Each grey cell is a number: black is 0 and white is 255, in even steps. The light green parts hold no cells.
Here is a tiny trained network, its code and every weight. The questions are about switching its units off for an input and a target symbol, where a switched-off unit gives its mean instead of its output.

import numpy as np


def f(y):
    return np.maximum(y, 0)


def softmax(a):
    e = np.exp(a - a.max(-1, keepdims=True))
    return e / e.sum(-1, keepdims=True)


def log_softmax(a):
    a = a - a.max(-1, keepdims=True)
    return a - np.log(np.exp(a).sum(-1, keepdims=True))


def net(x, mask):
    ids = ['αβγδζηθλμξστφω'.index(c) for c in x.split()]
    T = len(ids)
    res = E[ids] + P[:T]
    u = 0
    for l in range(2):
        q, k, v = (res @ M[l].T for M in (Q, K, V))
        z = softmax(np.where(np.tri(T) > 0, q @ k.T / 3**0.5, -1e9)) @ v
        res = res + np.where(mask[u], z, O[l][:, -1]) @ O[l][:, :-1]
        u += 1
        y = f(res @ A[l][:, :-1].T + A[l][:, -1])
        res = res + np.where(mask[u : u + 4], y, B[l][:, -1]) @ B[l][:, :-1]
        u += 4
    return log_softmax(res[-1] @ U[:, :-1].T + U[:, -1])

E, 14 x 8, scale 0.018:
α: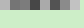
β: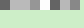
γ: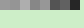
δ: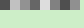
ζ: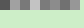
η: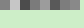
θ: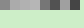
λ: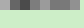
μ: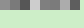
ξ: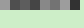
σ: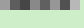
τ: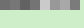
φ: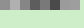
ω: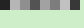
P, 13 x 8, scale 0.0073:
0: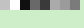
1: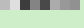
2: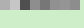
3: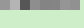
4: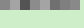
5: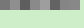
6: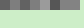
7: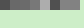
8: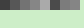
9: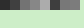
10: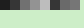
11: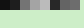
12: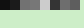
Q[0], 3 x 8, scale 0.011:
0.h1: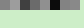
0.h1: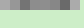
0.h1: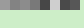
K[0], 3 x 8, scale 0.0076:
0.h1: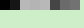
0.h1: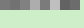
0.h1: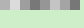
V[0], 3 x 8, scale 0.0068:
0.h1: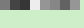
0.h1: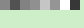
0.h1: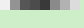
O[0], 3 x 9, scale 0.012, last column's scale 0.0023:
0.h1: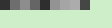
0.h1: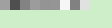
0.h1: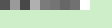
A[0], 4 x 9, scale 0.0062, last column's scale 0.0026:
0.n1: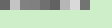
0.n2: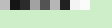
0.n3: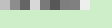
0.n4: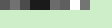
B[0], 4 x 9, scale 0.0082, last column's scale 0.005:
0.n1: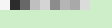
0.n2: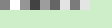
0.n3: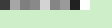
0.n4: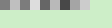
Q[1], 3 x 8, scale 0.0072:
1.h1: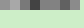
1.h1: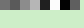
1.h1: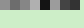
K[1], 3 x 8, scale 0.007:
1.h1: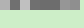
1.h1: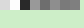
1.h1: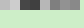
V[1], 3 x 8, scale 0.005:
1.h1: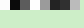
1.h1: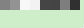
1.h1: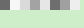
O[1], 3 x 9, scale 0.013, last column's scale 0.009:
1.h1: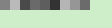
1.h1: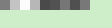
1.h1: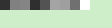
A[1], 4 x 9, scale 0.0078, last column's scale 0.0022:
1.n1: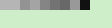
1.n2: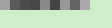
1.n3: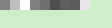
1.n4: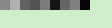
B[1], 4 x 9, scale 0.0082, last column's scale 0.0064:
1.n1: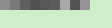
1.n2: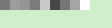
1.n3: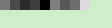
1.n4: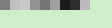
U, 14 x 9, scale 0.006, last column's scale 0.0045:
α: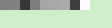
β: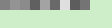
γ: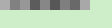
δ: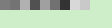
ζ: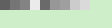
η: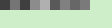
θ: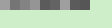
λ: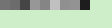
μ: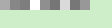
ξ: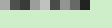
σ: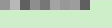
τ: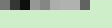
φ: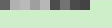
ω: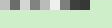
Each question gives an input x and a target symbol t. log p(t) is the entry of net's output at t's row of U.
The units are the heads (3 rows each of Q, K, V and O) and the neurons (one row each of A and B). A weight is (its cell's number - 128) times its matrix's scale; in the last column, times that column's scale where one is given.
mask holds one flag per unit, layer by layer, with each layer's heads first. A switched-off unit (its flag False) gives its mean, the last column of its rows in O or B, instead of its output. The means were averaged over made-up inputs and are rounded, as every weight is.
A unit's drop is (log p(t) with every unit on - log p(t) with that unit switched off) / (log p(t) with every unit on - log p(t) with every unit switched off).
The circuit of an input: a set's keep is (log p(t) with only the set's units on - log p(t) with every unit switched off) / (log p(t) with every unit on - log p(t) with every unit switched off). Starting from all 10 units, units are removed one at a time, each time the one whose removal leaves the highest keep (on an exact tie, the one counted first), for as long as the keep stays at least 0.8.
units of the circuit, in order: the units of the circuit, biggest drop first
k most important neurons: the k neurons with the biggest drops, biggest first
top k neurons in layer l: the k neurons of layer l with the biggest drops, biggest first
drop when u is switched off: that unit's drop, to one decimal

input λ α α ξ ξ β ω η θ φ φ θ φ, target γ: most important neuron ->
(1.n3)
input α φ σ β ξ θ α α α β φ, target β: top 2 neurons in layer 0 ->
(0.n4, 0.n1)
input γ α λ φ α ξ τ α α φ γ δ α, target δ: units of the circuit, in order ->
(0.h1, 0.n3)
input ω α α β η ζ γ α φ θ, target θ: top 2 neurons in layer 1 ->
(1.n3, 1.n2)
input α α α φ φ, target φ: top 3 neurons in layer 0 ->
(0.n2, 0.n1, 0.n4)
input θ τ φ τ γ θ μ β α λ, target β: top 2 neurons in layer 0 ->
(0.n2, 0.n1)
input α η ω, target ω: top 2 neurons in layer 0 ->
(0.n1, 0.n4)
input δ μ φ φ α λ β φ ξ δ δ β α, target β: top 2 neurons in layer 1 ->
(1.n3, 1.n4)
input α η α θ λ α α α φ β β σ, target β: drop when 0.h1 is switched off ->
0.1
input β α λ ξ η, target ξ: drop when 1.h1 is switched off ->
0.7
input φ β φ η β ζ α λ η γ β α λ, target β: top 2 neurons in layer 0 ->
(0.n2, 0.n4)
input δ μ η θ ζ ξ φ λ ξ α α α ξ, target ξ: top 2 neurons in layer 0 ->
(0.n4, 0.n2)
